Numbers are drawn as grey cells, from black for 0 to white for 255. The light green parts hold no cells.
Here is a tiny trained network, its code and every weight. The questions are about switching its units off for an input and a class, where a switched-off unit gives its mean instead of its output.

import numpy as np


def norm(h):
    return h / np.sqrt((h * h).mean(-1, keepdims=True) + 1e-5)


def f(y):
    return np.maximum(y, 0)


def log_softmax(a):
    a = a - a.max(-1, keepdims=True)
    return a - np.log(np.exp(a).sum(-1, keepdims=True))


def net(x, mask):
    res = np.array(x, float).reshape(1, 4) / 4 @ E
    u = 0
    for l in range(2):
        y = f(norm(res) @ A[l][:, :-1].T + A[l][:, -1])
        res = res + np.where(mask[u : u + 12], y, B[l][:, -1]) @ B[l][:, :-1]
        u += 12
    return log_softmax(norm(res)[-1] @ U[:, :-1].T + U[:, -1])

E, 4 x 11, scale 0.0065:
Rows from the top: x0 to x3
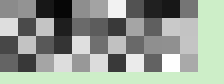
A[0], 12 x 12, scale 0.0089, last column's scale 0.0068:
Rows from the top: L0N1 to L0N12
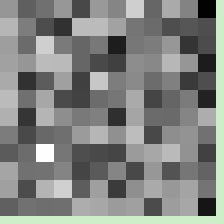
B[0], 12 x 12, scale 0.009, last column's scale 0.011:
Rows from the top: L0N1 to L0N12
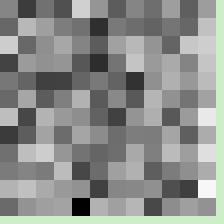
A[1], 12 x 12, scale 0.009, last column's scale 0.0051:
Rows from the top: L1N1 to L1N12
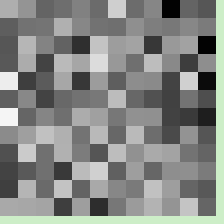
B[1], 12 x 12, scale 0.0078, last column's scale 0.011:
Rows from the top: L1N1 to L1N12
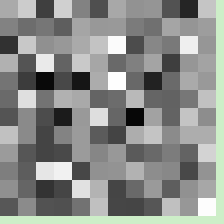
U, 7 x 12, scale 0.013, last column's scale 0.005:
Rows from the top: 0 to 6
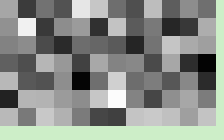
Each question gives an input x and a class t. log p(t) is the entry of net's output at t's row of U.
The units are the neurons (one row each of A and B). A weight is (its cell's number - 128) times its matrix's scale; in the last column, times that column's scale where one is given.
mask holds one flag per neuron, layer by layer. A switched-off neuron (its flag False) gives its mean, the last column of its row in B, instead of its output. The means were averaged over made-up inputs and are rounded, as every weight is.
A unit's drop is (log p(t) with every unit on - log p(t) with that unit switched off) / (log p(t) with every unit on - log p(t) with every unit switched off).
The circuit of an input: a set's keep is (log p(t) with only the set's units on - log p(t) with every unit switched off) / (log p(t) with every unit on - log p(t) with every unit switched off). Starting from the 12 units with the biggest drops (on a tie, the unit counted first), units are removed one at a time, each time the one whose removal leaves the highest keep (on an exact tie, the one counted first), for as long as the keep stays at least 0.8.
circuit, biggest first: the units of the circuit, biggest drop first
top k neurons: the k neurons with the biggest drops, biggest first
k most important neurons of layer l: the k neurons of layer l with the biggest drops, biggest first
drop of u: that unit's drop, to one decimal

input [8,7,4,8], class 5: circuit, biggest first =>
(L0N12; L1N3)
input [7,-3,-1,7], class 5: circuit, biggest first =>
(L0N12)
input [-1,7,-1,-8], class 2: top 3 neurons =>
(L1N12; L0N11; L0N6)
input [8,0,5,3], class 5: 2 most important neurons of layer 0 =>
(L0N11; L0N12)
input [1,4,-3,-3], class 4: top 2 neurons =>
(L0N10; L1N5)
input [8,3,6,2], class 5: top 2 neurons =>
(L0N11; L0N12)
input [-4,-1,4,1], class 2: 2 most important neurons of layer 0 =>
(L0N7; L0N3)
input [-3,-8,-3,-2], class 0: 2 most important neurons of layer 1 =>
(L1N4; L1N11)
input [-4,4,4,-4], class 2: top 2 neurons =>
(L1N12; L0N7)
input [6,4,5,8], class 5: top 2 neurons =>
(L0N12; L1N3)
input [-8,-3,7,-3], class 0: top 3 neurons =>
(L1N11; L0N2; L0N3)
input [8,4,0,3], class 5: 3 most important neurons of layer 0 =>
(L0N11; L0N12; L0N8)
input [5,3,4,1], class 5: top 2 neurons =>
(L0N11; L0N12)
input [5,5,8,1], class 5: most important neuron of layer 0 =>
(L0N11)
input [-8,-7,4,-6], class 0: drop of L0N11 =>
0.3
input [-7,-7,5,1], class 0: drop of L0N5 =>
0.0
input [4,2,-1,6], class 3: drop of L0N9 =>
0.1
